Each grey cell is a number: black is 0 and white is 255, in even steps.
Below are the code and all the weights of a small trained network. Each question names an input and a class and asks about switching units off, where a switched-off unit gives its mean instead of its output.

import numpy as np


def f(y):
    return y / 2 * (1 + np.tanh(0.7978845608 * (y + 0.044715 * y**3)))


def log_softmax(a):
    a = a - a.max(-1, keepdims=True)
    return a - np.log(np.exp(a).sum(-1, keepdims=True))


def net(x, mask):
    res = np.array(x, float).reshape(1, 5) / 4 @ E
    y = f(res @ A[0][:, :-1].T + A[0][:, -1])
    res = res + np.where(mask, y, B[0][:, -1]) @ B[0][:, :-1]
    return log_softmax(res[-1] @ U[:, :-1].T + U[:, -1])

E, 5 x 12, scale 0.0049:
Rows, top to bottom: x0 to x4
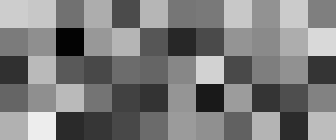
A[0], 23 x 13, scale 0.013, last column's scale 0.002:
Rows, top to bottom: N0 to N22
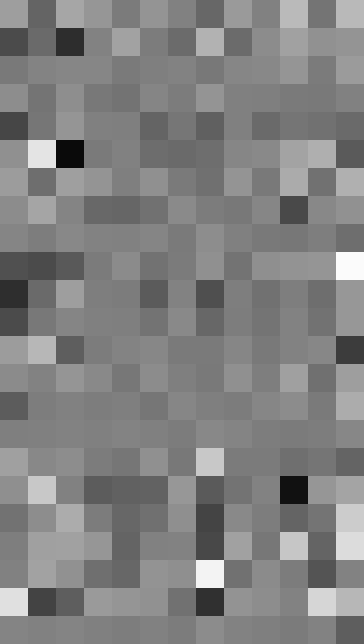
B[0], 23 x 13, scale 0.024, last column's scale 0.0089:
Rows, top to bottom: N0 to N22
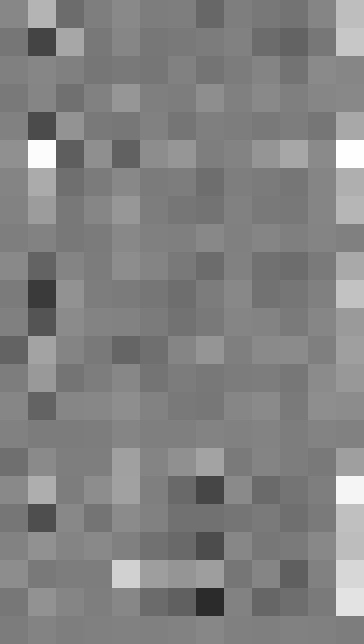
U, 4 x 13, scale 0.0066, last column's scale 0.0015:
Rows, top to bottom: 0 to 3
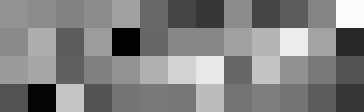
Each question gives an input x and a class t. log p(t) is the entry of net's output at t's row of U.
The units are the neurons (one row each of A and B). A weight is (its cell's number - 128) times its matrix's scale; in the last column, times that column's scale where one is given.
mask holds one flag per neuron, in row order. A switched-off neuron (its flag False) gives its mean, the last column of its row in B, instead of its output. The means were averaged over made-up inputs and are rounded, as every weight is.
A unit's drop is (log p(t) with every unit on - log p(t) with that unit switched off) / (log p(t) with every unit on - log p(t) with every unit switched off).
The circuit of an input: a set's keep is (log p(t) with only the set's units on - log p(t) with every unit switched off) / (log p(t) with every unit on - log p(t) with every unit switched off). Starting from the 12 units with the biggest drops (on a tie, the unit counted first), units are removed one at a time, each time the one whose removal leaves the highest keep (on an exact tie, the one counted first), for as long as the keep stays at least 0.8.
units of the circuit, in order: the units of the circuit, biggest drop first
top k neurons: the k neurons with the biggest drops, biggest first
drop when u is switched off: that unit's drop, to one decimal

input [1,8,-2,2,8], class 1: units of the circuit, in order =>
N5
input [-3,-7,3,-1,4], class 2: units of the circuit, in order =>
N21, N20
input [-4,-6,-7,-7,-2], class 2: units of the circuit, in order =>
N17, N19, N1
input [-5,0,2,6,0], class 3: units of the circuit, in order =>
N5, N21, N10
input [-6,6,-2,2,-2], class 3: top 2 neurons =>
N17, N5
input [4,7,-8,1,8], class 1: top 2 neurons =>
N5, N12
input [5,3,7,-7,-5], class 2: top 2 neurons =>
N21, N17
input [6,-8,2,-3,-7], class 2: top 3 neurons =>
N21, N17, N20
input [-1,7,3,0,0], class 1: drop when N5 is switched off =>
0.4
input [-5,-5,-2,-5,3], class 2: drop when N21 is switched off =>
0.1
